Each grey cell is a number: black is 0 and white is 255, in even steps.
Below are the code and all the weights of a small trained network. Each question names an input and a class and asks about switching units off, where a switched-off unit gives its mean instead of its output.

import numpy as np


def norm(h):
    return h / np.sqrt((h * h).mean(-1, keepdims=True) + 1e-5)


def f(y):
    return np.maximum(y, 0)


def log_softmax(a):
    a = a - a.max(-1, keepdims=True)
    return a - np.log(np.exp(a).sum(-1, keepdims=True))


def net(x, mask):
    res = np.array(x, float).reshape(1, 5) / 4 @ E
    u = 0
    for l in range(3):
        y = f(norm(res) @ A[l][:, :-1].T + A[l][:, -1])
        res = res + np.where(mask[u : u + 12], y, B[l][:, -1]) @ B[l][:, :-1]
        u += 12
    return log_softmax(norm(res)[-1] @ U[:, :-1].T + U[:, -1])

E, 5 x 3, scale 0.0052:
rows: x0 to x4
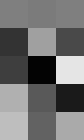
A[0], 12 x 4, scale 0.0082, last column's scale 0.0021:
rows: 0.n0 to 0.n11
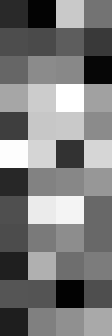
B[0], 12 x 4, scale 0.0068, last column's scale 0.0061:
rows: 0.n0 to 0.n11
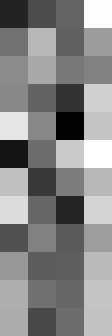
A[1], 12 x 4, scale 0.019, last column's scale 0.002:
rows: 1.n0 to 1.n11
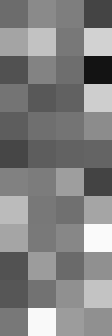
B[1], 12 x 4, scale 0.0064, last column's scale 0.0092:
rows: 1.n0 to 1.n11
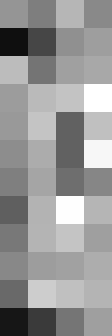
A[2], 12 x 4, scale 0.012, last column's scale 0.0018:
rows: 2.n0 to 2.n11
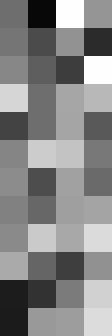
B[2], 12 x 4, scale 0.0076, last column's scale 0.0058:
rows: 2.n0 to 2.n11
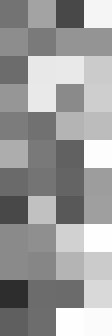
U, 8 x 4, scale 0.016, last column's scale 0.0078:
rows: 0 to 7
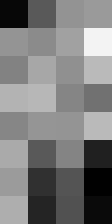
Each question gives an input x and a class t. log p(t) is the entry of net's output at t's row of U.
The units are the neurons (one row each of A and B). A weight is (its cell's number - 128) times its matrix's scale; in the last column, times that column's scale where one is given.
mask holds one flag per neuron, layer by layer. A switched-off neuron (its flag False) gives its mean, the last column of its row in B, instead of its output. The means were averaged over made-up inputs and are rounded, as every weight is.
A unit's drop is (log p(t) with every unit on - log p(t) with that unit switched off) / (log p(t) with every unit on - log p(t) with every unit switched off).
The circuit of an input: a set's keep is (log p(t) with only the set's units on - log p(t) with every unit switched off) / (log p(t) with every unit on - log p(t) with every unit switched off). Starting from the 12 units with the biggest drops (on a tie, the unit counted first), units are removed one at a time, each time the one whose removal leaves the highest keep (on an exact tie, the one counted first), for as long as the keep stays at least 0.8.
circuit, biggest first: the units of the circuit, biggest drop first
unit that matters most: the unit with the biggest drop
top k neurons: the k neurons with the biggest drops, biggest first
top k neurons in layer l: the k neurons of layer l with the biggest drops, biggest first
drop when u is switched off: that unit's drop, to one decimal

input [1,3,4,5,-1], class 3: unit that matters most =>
0.n5
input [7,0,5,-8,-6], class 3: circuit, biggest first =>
(0.n4 0.n5 0.n7)
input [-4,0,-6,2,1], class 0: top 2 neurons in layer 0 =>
(0.n0 0.n3)
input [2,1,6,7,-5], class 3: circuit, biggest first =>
(0.n5 2.n11)
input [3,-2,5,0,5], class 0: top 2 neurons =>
(0.n0 0.n4)
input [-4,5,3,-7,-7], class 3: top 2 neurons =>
(2.n11 0.n4)
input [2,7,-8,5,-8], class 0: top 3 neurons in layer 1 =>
(1.n11 1.n1 1.n3)
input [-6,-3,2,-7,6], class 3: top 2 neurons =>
(0.n3 2.n11)
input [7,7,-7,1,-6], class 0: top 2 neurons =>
(0.n0 1.n11)
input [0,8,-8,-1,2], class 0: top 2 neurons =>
(1.n11 0.n0)
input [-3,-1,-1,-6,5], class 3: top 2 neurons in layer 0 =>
(0.n7 0.n3)
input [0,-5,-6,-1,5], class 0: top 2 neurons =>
(0.n0 1.n11)
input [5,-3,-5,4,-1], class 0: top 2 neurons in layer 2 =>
(2.n11 2.n3)
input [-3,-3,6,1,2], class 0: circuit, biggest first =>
(0.n0)
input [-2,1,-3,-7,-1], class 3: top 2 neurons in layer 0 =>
(0.n7 0.n4)
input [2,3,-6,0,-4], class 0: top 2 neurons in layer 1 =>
(1.n11 1.n3)
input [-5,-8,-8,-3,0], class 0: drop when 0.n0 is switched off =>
0.1
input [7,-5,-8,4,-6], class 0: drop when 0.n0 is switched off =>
0.4
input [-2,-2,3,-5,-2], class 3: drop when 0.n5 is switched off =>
0.2
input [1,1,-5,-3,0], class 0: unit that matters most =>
0.n0
